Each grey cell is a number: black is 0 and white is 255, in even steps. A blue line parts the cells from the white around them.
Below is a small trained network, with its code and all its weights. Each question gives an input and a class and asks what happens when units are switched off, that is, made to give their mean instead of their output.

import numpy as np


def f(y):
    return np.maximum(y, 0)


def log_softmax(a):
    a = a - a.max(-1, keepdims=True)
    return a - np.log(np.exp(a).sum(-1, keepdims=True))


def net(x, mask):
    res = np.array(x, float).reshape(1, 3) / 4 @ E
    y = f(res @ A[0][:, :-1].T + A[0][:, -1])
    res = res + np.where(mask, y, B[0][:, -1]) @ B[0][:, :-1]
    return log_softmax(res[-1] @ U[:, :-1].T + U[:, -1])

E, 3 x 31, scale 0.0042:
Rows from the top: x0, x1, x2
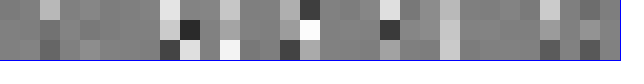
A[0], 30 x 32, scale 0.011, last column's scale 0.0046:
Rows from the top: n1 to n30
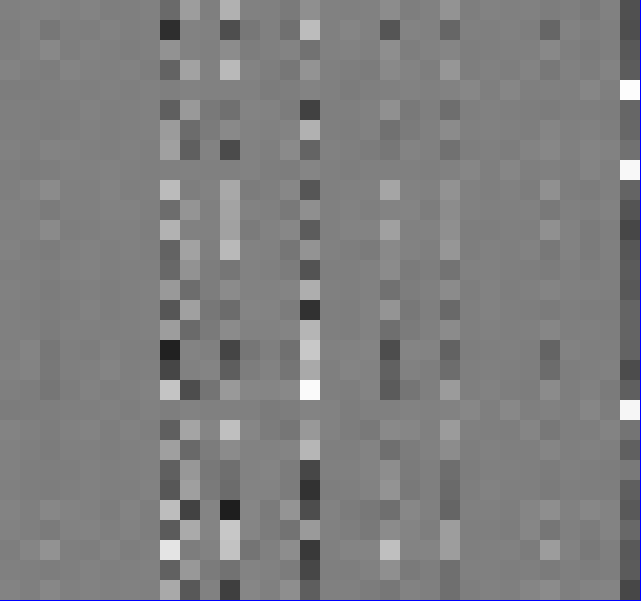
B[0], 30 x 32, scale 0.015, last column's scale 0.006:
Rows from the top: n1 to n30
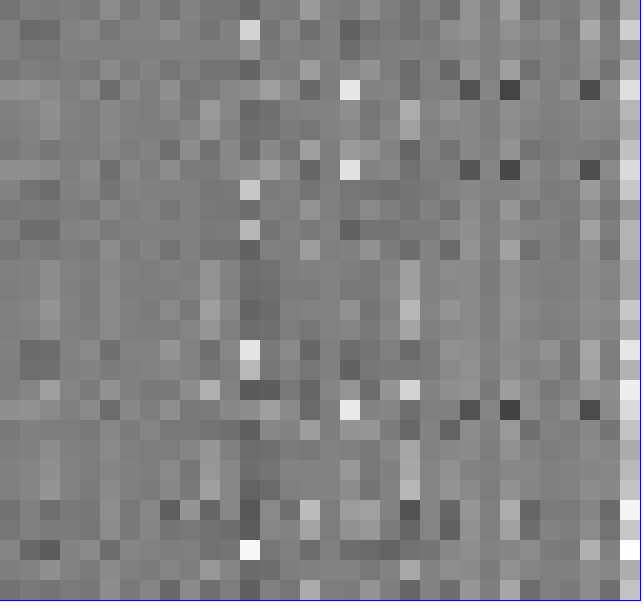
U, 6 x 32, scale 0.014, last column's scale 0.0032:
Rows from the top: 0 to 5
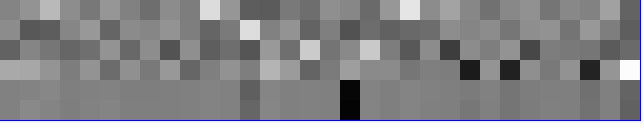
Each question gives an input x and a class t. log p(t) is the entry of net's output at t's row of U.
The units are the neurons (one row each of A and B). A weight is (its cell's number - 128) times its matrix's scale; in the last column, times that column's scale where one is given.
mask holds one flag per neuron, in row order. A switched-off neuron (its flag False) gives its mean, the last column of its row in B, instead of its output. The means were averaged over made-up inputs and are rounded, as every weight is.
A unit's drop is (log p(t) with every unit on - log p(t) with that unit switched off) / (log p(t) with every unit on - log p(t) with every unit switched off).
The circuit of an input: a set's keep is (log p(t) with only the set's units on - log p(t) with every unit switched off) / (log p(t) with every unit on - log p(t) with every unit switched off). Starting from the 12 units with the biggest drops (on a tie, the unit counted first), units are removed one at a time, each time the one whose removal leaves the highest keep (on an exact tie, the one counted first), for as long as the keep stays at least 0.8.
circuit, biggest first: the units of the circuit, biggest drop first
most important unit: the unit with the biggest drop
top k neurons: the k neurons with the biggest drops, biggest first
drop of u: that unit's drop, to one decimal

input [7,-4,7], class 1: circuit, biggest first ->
[n28]
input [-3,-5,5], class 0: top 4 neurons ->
[n26; n16; n25; n30]
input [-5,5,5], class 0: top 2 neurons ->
[n20; n28]
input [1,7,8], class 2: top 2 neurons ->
[n27; n22]
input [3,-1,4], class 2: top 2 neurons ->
[n18; n27]
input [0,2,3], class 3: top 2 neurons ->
[n26; n30]
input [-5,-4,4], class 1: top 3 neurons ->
[n18; n20; n2]
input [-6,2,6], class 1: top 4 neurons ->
[n18; n2; n26; n19]
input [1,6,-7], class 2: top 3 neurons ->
[n26; n30; n8]
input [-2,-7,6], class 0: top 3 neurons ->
[n26; n16; n25]
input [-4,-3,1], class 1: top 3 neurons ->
[n20; n18; n2]
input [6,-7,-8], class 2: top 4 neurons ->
[n26; n30; n20; n8]
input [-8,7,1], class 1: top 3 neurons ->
[n18; n2; n19]
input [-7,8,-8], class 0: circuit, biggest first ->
[n20]
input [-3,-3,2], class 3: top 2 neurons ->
[n20; n28]
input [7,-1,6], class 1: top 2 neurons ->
[n28; n26]
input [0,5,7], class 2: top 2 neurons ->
[n27; n22]
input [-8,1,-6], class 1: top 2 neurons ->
[n18; n2]
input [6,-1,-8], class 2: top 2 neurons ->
[n26; n30]
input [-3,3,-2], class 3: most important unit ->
n28
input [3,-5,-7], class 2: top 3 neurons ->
[n26; n20; n30]
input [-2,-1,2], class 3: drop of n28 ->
0.1
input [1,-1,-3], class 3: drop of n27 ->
0.1
